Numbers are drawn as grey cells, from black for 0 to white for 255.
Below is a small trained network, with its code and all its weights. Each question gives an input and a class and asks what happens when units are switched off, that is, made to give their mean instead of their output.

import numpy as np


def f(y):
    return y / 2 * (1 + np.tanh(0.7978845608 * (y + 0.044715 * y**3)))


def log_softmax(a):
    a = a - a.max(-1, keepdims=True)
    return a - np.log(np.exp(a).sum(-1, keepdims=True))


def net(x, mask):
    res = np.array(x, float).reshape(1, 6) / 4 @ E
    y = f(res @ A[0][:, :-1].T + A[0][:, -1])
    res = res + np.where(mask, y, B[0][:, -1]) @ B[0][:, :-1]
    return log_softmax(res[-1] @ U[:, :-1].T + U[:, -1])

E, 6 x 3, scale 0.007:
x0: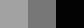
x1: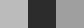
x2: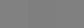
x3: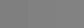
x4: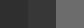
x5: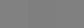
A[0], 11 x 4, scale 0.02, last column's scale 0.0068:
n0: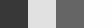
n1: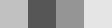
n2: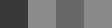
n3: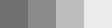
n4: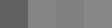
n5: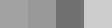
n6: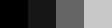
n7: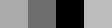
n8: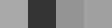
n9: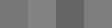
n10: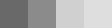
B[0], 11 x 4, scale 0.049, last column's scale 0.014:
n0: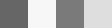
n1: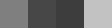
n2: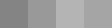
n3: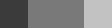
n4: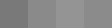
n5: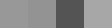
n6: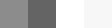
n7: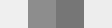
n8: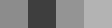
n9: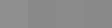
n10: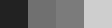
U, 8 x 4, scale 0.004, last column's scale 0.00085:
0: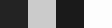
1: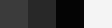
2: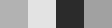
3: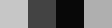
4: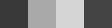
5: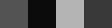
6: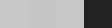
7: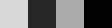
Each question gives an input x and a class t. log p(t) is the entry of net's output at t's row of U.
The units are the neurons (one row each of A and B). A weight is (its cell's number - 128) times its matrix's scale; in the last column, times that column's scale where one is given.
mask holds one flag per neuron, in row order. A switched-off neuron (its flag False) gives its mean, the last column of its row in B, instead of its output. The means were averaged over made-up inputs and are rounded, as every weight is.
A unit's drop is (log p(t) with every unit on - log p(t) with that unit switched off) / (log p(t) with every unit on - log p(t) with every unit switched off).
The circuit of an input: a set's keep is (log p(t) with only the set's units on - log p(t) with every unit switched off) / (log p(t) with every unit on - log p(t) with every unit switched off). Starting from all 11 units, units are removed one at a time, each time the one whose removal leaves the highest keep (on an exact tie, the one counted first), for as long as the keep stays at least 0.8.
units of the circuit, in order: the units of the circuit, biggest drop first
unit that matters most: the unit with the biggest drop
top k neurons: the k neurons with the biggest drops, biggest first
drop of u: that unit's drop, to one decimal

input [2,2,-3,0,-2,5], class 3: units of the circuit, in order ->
n6, n0
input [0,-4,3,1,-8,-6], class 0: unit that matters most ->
n7
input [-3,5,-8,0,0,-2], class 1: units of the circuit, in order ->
n6, n1
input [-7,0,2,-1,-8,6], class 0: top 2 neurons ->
n6, n8
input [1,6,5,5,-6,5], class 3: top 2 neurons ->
n6, n10
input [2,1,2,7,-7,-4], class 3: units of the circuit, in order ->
n0, n6
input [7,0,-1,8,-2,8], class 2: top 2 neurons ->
n6, n8
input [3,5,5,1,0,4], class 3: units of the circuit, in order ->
n6, n1
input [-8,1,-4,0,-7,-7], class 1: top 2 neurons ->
n0, n6
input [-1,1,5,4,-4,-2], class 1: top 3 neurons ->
n6, n0, n7
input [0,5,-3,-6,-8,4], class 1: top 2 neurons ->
n7, n6
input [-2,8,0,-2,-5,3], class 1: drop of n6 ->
0.2
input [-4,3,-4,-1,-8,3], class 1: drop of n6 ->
0.1
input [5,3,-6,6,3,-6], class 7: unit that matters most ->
n0
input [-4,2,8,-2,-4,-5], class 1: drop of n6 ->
0.3
